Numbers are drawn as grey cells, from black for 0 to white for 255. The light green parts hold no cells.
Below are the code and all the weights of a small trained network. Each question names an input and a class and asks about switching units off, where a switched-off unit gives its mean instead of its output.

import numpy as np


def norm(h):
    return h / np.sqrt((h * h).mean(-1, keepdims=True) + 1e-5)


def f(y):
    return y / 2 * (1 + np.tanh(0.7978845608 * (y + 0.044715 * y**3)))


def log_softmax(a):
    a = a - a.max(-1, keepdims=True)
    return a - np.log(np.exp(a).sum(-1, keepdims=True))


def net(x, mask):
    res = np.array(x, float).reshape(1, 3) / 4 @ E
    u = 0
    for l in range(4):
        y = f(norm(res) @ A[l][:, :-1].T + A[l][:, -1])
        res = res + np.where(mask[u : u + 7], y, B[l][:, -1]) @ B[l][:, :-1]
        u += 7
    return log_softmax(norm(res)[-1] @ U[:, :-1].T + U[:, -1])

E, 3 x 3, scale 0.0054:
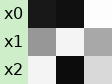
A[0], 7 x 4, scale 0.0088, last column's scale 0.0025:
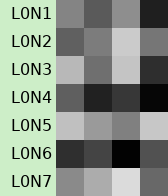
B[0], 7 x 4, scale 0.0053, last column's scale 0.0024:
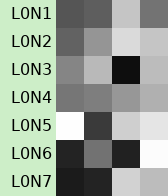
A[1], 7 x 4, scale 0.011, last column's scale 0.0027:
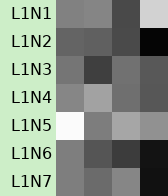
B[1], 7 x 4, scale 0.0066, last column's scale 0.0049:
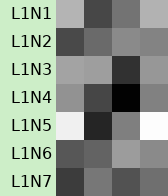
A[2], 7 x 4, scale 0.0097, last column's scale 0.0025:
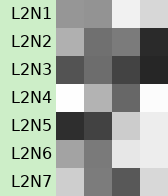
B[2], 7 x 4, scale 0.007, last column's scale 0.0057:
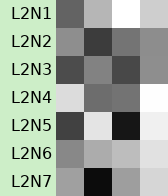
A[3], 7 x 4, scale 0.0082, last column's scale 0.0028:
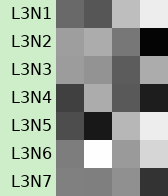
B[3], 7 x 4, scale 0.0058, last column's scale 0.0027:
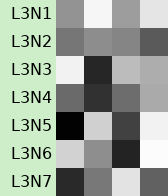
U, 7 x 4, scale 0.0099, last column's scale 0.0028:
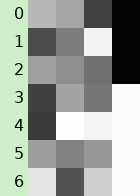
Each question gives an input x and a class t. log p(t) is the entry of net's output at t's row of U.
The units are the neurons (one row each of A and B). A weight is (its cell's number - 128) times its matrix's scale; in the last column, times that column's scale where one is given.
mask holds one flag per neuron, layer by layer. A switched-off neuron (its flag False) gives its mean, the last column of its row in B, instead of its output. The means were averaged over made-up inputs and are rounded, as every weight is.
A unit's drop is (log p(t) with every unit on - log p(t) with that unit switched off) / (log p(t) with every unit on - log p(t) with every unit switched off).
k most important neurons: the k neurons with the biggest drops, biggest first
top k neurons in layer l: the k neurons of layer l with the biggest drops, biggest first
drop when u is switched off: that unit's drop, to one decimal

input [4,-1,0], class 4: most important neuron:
(L0N2)
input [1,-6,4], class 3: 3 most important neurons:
(L0N5, L3N5, L2N4)
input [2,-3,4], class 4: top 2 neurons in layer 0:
(L0N1, L0N5)
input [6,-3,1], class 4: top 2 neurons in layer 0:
(L0N2, L0N6)
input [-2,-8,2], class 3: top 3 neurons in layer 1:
(L1N5, L1N6, L1N2)
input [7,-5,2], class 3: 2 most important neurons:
(L2N5, L0N5)
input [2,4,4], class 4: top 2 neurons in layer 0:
(L0N7, L0N2)
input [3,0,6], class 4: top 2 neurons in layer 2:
(L2N1, L2N4)
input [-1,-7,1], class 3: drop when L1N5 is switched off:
0.1
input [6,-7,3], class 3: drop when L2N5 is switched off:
0.3
